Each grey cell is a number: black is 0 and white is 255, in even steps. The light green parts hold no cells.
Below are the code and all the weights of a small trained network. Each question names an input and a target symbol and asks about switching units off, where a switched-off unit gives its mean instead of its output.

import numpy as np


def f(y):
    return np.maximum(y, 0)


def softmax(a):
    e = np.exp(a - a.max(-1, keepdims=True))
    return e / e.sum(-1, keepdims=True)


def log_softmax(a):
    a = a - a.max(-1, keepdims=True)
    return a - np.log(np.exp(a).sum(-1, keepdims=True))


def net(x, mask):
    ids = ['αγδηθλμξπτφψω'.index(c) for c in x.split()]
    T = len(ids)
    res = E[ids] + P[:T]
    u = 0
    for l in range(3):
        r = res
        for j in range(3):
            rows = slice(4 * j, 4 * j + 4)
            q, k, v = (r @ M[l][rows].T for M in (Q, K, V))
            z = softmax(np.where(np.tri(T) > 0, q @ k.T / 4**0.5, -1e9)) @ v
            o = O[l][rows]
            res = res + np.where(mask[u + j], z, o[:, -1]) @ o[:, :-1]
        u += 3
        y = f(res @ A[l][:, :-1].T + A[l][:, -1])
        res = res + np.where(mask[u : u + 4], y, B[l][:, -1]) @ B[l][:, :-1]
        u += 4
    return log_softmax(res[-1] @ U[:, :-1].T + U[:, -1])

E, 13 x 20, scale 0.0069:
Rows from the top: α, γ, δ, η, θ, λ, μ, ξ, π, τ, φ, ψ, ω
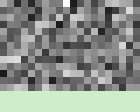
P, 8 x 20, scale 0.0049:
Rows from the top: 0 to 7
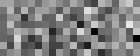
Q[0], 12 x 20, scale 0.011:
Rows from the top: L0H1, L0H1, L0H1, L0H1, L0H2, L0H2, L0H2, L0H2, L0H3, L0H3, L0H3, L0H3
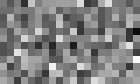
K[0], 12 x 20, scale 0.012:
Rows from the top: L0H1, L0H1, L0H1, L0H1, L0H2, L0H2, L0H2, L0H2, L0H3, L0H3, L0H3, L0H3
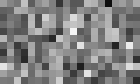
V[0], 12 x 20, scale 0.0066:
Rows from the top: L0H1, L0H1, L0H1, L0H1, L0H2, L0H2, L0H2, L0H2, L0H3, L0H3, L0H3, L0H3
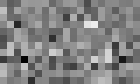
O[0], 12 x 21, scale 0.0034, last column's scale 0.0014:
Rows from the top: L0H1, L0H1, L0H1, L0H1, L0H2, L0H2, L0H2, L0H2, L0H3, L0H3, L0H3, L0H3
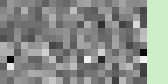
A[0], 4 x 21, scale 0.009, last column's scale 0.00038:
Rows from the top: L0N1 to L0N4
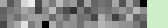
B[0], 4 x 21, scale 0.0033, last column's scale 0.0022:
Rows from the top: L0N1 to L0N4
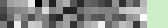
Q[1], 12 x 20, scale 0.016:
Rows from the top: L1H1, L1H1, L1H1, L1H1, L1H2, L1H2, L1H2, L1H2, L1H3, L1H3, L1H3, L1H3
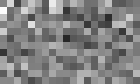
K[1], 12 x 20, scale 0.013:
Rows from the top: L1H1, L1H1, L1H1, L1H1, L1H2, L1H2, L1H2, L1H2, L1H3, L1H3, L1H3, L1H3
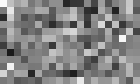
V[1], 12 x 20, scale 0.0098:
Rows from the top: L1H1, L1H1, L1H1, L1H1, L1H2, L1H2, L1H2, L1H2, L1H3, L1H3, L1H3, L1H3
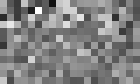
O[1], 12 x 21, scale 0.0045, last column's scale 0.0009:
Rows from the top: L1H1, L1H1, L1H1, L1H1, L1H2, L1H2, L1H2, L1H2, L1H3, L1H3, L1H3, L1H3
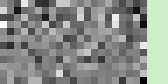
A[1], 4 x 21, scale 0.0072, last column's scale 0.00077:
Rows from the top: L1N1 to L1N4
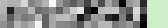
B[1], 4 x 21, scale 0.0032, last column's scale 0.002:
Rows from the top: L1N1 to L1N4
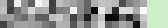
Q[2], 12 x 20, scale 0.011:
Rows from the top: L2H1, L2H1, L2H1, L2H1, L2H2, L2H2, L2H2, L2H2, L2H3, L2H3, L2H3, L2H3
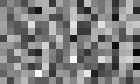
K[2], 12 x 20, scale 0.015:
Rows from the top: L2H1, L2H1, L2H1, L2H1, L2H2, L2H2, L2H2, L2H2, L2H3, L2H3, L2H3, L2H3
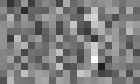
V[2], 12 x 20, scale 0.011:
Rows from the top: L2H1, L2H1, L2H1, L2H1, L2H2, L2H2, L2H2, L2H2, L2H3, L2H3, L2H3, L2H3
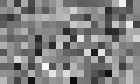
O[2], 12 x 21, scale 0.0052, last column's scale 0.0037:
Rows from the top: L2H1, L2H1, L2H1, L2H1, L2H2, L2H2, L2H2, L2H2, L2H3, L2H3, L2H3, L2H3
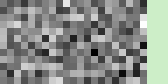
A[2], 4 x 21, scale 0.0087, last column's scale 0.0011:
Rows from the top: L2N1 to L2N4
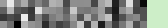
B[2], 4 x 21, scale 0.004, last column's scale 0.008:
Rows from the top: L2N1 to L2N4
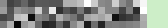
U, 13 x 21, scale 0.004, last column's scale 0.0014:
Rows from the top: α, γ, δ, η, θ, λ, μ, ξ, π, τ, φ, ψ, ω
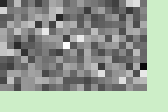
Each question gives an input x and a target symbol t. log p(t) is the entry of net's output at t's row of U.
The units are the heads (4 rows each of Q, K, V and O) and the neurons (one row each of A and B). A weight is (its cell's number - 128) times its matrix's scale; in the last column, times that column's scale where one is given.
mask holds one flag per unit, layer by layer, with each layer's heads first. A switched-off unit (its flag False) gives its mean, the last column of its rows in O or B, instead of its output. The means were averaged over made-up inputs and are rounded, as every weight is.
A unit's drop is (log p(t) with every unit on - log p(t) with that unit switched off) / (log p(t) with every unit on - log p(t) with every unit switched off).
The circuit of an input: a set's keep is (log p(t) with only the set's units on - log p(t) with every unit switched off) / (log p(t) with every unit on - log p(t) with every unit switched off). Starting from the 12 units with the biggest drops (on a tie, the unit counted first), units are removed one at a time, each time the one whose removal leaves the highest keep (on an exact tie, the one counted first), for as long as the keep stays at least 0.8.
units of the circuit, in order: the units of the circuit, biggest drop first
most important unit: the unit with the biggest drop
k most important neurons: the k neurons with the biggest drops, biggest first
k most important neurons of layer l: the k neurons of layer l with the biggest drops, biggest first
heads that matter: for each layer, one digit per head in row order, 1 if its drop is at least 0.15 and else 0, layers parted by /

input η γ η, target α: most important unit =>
L1H1
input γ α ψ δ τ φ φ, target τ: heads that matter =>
101 / 111 / 100
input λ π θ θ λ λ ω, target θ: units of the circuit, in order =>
(L2H2 L1N1)
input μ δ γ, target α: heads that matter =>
010 / 100 / 001
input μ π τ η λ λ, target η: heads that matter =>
000 / 100 / 000
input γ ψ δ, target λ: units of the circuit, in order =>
(L2H2 L1H3 L1H2)
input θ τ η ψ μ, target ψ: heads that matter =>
000 / 110 / 001
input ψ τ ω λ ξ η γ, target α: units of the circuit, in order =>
(L0H2 L1H1)
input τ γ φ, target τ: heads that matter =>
001 / 110 / 100
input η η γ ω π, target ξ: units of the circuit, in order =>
(L2H3 L1H1 L1H2)
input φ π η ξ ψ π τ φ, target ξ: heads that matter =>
001 / 100 / 001
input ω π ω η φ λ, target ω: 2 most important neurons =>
(L2N4 L1N1)
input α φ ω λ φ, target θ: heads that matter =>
000 / 100 / 010
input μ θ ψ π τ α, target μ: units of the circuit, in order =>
(L2H1 L1H1)
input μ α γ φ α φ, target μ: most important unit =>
L0H3
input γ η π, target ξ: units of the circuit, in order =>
(L2H3 L1H1)
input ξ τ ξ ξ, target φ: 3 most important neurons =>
(L0N4 L1N4 L2N2)
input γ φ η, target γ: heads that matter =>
000 / 100 / 010
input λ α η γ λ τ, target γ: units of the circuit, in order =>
(L1N3 L1H1 L2N2)
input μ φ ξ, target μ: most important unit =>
L2H1
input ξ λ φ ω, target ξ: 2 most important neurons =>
(L0N4 L1N4)
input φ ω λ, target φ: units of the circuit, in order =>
(L1H1 L2H2)
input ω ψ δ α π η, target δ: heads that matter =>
010 / 100 / 000
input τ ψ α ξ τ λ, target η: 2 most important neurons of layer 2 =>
(L2N2 L2N1)
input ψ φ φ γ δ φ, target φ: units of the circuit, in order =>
(L2H2 L1H2)
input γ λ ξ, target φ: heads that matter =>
000 / 000 / 010
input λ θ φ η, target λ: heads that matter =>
001 / 100 / 110
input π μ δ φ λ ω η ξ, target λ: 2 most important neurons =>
(L0N1 L1N2)
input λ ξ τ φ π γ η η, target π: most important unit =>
L2H1
